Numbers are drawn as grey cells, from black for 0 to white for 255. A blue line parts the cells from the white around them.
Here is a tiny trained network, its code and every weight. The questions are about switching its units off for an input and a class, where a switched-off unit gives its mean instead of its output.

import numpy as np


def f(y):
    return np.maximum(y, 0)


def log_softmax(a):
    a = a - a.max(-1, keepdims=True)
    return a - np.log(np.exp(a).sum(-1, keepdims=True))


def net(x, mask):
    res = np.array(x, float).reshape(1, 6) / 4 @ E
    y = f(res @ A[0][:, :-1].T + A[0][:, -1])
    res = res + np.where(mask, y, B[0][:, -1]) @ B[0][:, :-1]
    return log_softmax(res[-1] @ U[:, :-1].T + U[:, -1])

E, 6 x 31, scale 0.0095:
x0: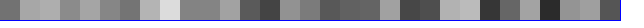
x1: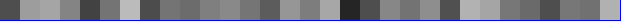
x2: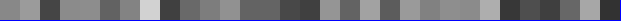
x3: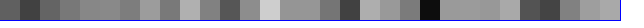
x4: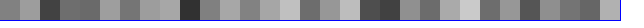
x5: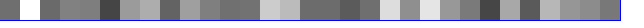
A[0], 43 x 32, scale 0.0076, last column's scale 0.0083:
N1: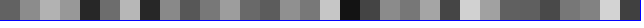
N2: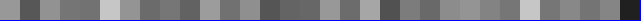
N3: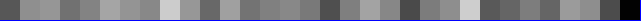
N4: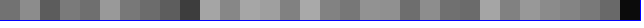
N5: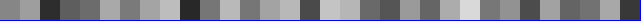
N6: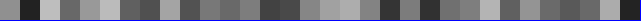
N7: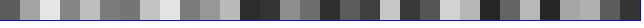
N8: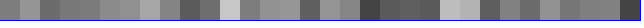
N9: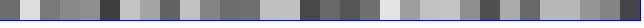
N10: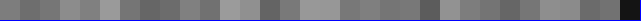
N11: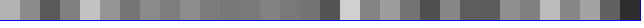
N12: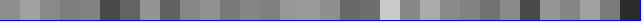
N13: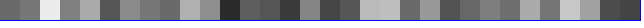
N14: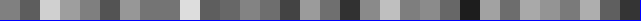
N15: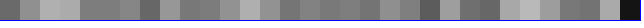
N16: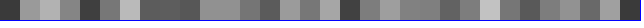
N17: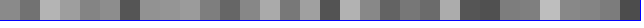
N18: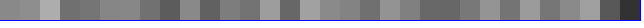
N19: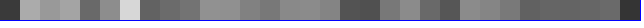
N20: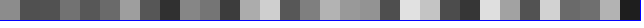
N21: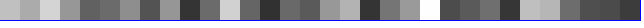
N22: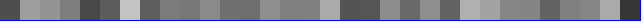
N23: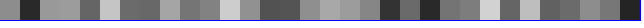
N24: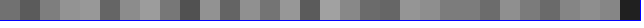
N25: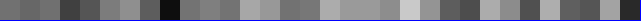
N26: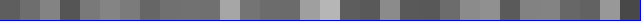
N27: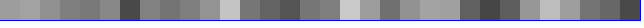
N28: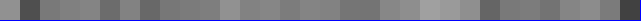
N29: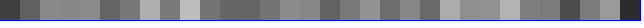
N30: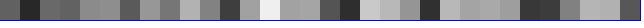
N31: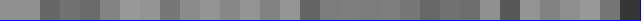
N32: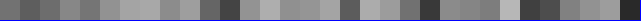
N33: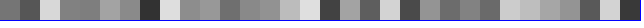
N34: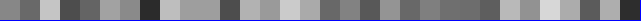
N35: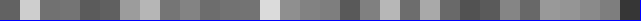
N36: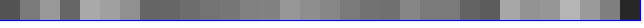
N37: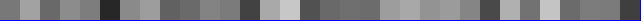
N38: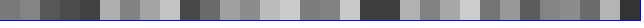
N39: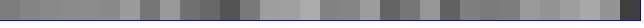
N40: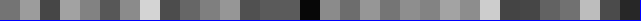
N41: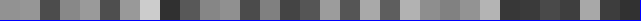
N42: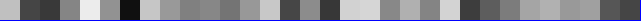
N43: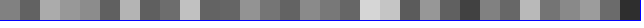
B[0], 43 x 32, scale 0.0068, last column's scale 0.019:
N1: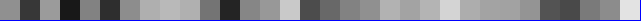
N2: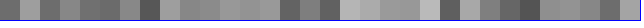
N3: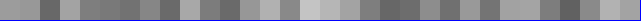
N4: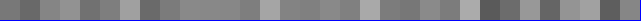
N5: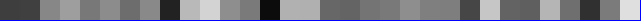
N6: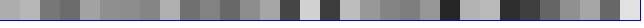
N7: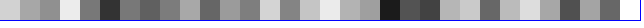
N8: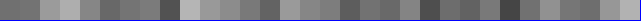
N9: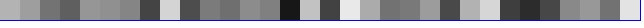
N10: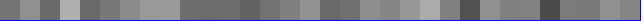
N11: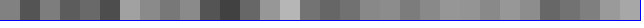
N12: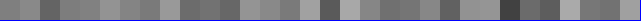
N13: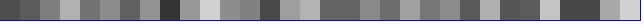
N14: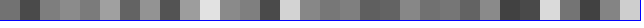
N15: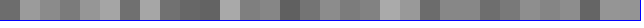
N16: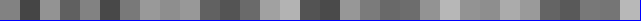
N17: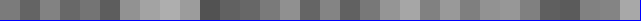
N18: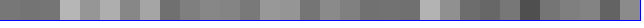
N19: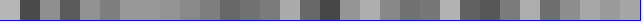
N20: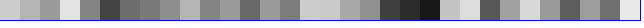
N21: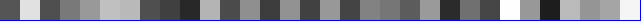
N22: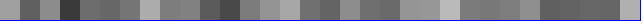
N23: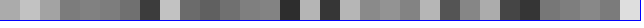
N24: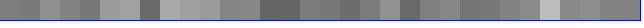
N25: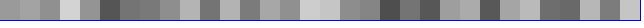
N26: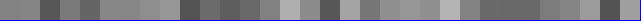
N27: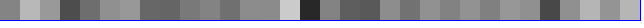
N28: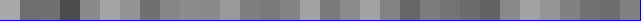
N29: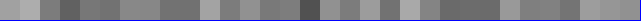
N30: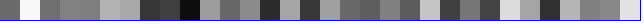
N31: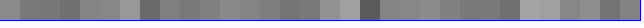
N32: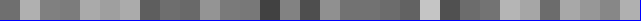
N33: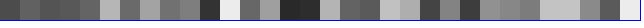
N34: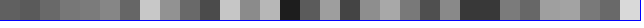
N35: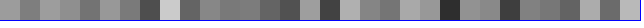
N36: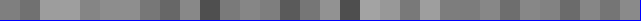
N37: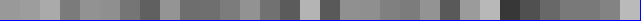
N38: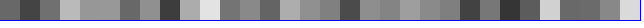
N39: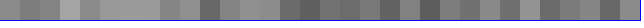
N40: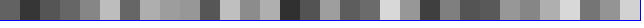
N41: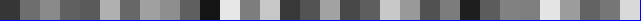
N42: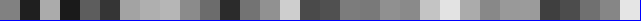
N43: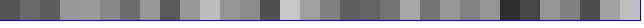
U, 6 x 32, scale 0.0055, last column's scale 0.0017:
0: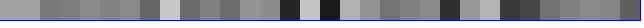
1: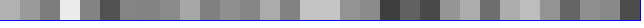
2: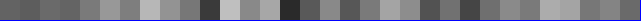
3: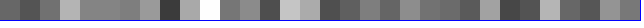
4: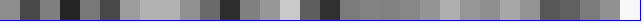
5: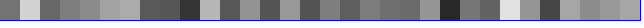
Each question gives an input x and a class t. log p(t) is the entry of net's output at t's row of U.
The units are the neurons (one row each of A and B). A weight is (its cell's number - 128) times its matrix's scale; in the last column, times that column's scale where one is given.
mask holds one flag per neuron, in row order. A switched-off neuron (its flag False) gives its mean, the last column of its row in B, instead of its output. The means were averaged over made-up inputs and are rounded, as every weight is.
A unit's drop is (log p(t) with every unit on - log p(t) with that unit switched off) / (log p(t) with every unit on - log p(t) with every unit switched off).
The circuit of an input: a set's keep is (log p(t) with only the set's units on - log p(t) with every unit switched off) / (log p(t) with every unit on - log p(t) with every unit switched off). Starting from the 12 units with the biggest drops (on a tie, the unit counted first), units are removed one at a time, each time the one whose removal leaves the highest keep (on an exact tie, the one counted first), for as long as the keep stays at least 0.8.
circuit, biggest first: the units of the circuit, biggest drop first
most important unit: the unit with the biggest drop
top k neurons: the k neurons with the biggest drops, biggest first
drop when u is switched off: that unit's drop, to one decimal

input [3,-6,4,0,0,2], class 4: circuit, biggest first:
(N42)
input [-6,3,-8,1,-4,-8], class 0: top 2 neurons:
(N6 N23)
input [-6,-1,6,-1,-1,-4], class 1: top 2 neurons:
(N20 N25)
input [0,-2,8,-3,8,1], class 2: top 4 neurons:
(N41 N40 N13 N14)
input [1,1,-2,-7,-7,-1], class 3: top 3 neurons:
(N13 N14 N30)
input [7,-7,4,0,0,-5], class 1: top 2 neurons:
(N7 N1)
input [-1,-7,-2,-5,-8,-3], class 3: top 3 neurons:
(N13 N14 N43)
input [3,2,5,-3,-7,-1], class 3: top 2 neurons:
(N13 N14)
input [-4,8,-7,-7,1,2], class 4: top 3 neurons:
(N1 N16 N41)
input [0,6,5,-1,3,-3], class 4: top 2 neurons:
(N1 N33)
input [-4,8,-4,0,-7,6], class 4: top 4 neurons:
(N1 N16 N22 N5)
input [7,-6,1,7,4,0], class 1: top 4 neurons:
(N7 N21 N3 N1)
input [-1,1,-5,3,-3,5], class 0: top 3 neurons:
(N9 N41 N35)
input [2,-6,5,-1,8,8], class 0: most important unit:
N9
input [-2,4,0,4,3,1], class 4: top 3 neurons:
(N21 N1 N22)
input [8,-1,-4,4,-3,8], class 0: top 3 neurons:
(N9 N35 N20)
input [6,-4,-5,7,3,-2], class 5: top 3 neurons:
(N30 N20 N32)
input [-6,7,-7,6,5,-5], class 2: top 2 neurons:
(N33 N34)
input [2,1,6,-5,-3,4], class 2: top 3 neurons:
(N41 N40 N30)
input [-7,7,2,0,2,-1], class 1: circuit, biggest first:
(N20)
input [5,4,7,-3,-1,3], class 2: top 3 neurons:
(N41 N40 N20)
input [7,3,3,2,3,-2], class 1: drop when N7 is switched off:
0.2
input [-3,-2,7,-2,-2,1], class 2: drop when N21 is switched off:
0.0
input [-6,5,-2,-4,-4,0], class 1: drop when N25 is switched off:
0.1
